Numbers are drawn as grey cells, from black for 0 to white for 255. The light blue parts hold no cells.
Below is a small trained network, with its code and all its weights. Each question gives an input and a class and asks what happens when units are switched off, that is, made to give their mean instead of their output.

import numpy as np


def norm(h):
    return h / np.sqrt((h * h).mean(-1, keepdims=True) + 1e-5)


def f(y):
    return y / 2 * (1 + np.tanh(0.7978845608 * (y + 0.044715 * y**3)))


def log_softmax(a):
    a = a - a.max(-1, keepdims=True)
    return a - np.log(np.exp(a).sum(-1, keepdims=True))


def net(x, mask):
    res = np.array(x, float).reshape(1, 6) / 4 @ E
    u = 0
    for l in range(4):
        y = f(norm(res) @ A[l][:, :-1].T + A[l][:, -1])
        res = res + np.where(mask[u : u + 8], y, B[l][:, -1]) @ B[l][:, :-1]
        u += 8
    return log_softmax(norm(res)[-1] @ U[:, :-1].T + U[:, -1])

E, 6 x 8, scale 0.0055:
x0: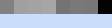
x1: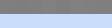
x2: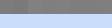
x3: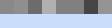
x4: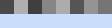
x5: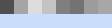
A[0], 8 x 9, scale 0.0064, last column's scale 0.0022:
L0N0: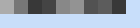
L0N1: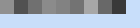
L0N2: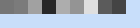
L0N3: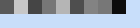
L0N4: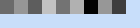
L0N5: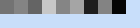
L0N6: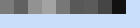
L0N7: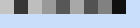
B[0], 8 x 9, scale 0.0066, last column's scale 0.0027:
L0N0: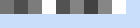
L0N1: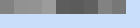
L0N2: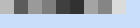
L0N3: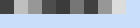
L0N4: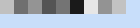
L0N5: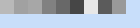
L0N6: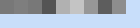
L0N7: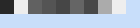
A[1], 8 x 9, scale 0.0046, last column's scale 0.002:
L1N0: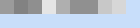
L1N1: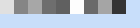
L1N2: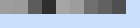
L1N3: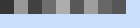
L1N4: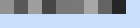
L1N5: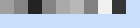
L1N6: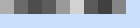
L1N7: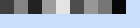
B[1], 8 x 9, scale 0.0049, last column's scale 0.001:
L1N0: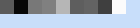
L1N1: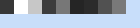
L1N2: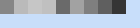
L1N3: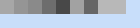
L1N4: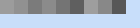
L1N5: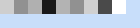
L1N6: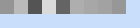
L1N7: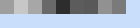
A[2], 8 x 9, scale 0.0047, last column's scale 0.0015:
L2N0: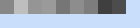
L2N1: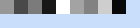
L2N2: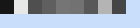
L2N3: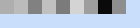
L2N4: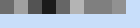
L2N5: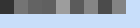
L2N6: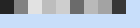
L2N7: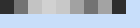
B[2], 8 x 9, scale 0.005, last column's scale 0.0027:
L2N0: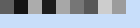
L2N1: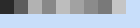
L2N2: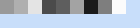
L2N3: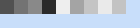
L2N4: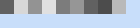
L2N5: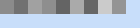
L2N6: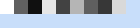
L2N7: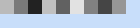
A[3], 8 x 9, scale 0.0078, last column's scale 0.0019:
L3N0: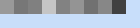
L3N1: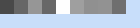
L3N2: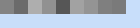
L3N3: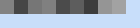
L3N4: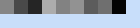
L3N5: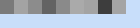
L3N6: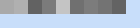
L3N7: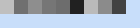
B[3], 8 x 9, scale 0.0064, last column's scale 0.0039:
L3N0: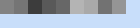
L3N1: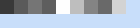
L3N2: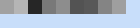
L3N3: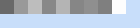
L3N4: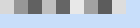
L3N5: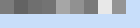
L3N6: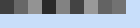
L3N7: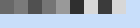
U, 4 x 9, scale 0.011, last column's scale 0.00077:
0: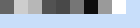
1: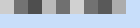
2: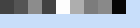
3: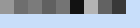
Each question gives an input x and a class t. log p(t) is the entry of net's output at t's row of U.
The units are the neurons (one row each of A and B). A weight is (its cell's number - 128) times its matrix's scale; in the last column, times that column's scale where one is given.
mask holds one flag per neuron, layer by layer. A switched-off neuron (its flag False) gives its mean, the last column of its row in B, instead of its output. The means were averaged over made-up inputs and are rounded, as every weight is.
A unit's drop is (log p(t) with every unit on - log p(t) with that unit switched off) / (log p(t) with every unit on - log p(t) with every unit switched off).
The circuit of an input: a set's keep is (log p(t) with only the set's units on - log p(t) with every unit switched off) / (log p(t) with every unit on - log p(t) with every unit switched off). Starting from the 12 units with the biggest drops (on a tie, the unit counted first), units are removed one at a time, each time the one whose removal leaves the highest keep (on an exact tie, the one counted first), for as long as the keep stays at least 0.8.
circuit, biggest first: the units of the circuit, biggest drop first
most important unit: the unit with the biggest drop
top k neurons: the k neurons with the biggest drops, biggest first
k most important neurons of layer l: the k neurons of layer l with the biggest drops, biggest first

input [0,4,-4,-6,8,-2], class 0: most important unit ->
L0N3
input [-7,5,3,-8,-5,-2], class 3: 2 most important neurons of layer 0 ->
L0N2, L0N6
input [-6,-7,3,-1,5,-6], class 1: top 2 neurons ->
L0N0, L0N7
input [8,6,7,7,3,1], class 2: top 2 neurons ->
L2N3, L0N6
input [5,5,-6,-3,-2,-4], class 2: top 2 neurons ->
L2N3, L2N6
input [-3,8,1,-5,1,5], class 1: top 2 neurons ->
L2N6, L0N4
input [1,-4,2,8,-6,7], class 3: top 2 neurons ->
L0N4, L0N5
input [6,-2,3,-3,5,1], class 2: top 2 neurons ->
L0N7, L2N3
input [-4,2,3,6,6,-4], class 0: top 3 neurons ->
L0N3, L0N2, L2N2
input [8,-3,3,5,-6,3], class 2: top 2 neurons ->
L2N3, L0N3
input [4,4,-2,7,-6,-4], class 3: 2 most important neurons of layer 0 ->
L0N4, L0N5
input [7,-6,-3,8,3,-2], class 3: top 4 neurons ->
L0N4, L0N5, L3N7, L2N1
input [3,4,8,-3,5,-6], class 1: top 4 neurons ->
L0N0, L0N7, L3N4, L1N1
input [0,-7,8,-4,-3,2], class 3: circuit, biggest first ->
L0N2
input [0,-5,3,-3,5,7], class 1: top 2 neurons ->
L2N6, L0N7
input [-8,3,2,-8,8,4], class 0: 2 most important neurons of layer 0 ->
L0N3, L0N4
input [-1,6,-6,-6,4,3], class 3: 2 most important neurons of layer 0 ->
L0N2, L0N7
